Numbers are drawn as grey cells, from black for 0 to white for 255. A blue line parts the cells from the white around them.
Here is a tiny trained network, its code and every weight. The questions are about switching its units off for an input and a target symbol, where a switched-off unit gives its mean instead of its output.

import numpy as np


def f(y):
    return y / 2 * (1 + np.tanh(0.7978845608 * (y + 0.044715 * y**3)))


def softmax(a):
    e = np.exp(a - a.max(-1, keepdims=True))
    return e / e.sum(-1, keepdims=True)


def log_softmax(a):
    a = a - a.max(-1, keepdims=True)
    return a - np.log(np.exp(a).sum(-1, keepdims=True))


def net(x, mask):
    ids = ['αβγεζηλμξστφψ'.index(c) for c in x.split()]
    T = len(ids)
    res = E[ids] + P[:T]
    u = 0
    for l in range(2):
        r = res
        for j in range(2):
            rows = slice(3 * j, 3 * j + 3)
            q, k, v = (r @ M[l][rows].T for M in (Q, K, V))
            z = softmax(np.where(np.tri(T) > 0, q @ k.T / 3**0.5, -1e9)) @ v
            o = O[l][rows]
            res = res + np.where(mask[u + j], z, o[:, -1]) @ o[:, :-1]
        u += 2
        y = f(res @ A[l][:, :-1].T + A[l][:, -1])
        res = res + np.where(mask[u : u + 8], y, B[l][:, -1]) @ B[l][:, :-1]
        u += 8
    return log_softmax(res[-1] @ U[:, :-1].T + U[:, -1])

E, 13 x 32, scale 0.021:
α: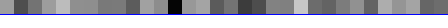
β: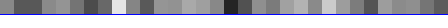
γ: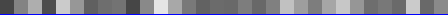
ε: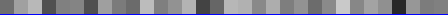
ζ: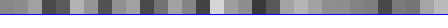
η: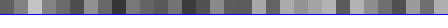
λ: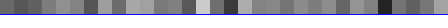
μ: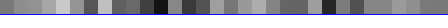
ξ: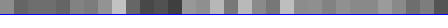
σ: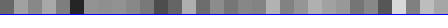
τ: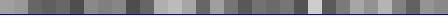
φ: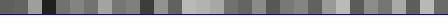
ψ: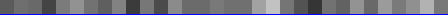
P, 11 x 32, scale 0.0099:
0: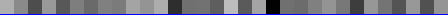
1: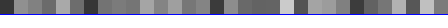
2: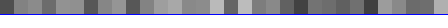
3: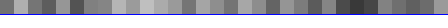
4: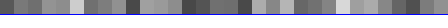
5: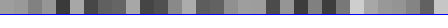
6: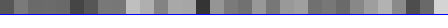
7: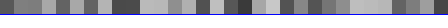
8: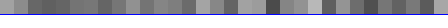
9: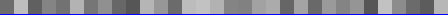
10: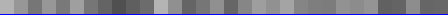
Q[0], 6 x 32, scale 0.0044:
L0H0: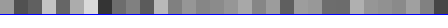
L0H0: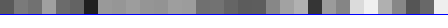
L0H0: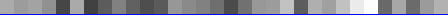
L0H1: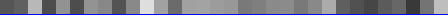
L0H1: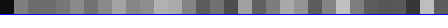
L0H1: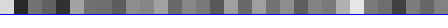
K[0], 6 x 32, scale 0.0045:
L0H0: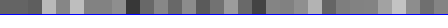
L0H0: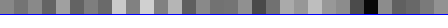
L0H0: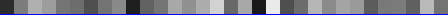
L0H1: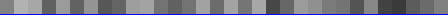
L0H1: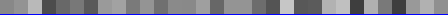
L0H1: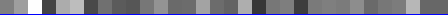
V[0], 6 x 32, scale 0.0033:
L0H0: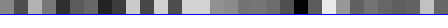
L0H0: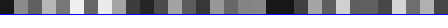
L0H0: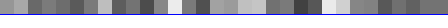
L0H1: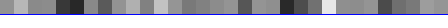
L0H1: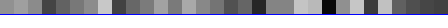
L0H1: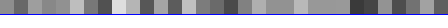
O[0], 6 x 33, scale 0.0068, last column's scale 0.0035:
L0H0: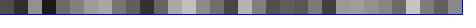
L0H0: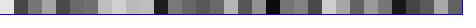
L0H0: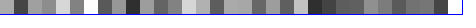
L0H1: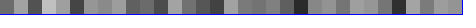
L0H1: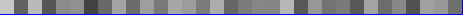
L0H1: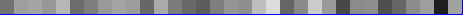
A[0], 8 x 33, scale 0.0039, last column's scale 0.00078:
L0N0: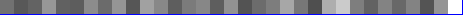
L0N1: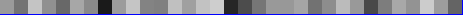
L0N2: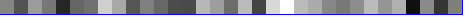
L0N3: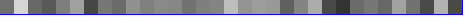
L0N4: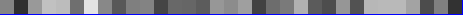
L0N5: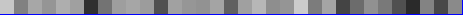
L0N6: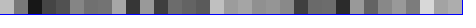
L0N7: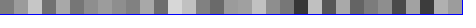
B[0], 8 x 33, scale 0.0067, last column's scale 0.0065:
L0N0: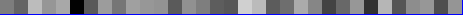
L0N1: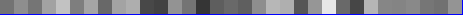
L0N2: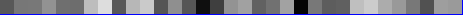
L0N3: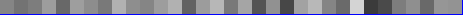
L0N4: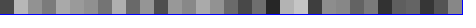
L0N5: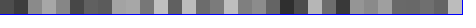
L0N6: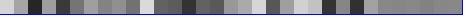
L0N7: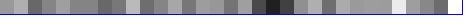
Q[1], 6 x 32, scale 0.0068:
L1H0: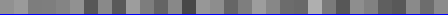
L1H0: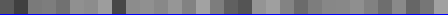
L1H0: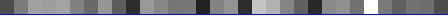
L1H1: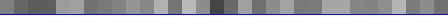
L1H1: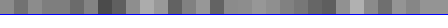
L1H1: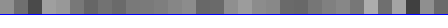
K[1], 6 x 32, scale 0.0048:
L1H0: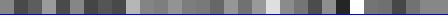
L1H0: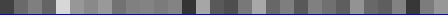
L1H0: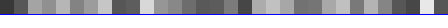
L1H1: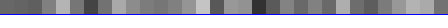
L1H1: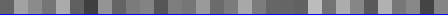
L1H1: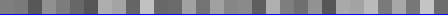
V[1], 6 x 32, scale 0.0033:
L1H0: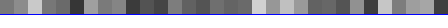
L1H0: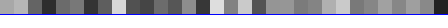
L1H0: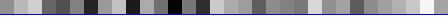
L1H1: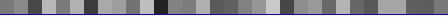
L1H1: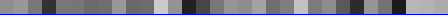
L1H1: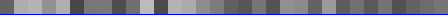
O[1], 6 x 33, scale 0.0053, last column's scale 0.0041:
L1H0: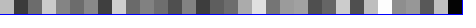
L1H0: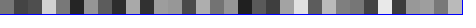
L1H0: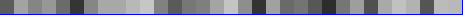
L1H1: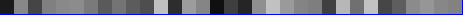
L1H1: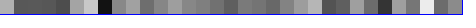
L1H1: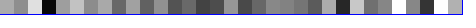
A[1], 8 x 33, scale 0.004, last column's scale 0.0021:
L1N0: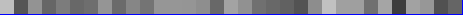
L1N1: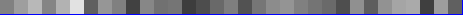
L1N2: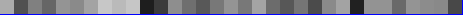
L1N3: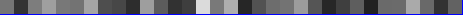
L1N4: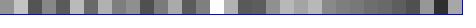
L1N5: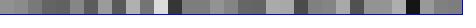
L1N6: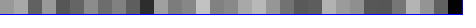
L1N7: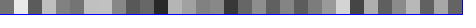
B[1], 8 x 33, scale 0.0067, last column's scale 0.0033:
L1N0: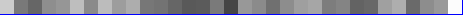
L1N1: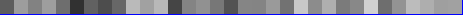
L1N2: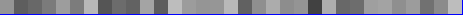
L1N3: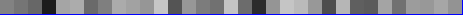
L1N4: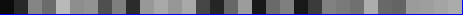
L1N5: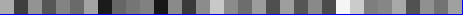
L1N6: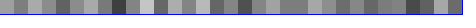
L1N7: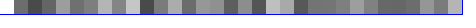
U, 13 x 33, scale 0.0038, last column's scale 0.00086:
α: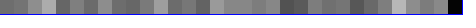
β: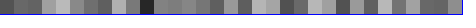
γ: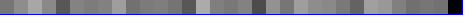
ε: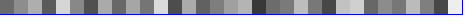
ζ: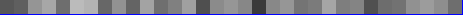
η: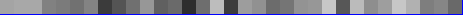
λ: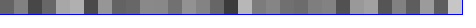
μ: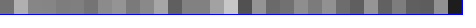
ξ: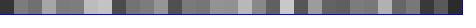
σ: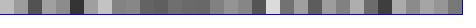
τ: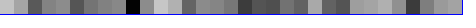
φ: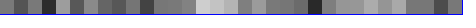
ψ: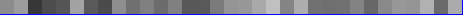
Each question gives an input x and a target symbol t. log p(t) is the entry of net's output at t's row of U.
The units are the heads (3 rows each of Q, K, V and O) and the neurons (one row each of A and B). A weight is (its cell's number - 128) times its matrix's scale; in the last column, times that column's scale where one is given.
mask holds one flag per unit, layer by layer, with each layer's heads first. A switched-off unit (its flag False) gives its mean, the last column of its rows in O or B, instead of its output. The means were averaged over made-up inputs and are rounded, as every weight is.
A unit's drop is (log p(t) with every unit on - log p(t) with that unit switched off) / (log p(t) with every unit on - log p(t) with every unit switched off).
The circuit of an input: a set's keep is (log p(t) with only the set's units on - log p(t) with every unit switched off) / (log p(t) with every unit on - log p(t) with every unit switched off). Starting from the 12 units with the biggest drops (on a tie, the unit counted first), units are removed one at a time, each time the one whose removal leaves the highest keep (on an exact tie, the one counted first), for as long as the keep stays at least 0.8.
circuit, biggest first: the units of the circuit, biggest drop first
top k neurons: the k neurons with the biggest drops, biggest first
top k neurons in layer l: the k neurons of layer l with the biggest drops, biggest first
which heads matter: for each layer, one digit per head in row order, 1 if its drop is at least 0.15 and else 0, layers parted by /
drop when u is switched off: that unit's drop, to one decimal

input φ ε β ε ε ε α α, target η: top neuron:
(L0N2)
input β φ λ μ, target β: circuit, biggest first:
(L0H1 L0N5 L1H0)
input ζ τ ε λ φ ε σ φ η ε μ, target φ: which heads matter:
10 / 00
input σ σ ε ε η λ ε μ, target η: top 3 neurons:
(L0N7 L1N1 L0N4)
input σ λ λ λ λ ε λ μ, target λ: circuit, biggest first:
(L1H0 L1N4 L0N7)
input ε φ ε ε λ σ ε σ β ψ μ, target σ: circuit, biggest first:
(L1N7 L0H1 L0H0)
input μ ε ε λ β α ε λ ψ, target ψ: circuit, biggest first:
(L0N6 L1N3)
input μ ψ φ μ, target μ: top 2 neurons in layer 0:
(L0N5 L0N4)
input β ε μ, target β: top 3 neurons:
(L0N5 L0N7 L0N3)
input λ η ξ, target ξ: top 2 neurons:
(L0N2 L0N6)
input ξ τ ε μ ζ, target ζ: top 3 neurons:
(L1N4 L0N1 L0N7)
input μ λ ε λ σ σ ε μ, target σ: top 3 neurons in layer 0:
(L0N7 L0N0 L0N4)
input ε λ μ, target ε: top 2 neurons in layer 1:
(L1N3 L1N1)
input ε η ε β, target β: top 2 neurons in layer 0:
(L0N1 L0N5)
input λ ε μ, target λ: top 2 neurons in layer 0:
(L0N3 L0N4)
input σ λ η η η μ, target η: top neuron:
(L1N1)
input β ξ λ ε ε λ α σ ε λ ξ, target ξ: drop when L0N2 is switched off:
0.6
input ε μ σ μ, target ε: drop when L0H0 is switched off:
0.1
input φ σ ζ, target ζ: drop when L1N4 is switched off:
0.6
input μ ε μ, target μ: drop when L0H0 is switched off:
0.9
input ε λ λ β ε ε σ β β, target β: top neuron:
(L0N1)
